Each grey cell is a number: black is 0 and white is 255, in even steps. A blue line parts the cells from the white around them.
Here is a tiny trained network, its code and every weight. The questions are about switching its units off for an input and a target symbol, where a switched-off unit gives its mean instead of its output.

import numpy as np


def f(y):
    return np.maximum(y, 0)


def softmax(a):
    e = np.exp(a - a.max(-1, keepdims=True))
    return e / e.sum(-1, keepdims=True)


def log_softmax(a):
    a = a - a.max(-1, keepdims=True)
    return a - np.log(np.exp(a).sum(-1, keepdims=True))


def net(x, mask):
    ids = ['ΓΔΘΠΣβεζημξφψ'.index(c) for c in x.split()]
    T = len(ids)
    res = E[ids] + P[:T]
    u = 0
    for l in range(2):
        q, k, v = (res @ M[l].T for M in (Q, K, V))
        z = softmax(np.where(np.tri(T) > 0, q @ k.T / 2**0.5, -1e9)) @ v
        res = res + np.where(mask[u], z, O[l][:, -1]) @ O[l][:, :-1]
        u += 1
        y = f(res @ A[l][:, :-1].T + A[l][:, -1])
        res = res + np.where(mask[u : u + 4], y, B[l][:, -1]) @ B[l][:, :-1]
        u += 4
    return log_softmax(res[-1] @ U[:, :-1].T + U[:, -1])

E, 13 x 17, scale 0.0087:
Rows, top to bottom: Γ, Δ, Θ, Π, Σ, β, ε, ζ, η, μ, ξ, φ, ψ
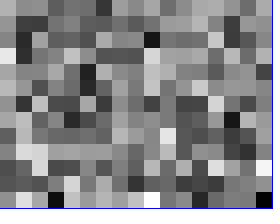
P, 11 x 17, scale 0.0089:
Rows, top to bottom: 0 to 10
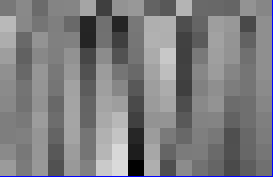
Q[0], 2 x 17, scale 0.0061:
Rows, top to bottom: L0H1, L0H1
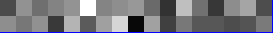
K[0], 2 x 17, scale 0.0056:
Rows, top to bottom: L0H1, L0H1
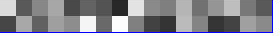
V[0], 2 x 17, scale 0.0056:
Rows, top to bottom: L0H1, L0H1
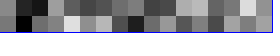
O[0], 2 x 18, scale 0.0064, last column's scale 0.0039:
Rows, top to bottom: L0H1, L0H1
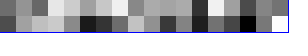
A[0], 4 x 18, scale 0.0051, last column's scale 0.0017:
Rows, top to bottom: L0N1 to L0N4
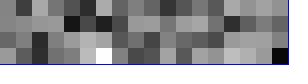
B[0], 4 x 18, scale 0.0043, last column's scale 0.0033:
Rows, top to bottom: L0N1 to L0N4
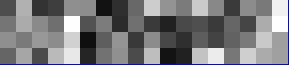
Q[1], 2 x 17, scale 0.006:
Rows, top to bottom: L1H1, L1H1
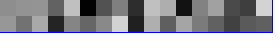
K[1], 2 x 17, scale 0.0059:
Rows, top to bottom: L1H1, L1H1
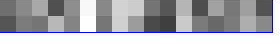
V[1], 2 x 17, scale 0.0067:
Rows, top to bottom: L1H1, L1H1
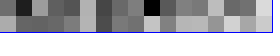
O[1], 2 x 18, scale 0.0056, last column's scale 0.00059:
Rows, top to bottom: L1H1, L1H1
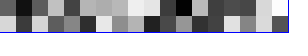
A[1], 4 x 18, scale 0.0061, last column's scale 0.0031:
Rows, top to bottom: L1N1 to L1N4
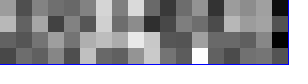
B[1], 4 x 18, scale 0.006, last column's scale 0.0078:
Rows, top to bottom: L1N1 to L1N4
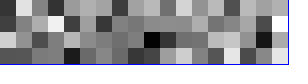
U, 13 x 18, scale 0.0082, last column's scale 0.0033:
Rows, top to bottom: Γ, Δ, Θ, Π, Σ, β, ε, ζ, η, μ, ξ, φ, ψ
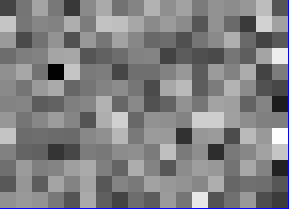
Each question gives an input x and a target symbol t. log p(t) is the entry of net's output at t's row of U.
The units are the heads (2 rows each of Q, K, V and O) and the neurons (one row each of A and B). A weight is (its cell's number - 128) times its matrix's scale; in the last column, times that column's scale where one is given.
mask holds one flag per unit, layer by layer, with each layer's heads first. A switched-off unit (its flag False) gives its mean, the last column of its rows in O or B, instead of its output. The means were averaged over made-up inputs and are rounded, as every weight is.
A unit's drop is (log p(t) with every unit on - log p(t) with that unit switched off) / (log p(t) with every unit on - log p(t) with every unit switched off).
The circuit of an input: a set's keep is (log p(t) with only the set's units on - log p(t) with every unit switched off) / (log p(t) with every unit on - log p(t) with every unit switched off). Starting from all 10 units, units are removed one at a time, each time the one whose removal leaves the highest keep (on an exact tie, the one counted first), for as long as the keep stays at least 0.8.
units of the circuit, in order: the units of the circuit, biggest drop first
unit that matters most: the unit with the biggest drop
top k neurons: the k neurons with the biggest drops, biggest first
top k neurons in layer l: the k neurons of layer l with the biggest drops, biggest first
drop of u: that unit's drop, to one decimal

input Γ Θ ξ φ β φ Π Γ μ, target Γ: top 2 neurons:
(L1N1 L1N2)
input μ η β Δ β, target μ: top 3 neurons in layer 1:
(L1N4 L1N2 L1N3)
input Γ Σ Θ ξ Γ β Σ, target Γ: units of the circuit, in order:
(L0H1 L1H1 L1N1 L1N2)
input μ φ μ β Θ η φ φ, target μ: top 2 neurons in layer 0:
(L0N1 L0N2)
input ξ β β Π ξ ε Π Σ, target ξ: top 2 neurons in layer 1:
(L1N1 L1N3)
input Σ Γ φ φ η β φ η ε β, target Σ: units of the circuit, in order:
(L0H1 L1H1)
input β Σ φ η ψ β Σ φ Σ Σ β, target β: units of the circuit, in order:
(L1H1 L0H1 L1N2)
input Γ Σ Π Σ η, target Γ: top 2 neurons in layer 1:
(L1N1 L1N2)
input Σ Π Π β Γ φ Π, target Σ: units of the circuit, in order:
(L1H1)
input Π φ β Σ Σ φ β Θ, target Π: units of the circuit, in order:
(L0H1 L0N2)
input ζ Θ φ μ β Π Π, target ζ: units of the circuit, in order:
(L0H1 L0N4 L0N2)
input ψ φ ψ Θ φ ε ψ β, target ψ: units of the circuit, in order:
(L0H1 L1N2 L1H1)
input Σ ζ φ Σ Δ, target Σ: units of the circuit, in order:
(L1H1 L1N2)
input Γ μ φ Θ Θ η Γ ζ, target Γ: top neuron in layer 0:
(L0N2)
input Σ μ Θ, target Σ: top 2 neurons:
(L0N1 L1N4)
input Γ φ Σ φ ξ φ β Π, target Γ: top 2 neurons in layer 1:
(L1N1 L1N2)
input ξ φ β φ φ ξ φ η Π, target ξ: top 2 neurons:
(L1N1 L1N3)
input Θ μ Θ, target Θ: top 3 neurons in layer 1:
(L1N3 L1N4 L1N1)
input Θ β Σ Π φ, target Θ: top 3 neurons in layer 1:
(L1N3 L1N4 L1N1)
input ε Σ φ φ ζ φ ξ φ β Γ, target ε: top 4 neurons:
(L1N3 L1N1 L1N4 L1N2)
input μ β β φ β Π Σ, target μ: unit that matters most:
L0H1
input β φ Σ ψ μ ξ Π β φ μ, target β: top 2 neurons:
(L1N2 L0N4)
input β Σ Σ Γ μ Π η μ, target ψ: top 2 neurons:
(L1N2 L1N4)
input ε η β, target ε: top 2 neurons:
(L1N3 L1N1)
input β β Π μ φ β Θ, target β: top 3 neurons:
(L1N2 L0N4 L0N2)
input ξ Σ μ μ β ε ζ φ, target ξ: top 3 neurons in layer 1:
(L1N1 L1N3 L1N2)
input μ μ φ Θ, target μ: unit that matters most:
L0H1
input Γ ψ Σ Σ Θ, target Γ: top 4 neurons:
(L1N1 L1N2 L1N3 L0N2)
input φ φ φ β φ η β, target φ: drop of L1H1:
1.6
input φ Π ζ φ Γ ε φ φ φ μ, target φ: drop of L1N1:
-0.1
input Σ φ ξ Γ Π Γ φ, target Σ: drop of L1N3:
-0.1
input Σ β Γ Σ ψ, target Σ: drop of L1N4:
0.1
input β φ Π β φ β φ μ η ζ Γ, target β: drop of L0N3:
0.0
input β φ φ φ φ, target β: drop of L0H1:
1.5
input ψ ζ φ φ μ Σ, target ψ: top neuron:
(L1N2)
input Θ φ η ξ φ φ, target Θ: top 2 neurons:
(L1N3 L1N4)
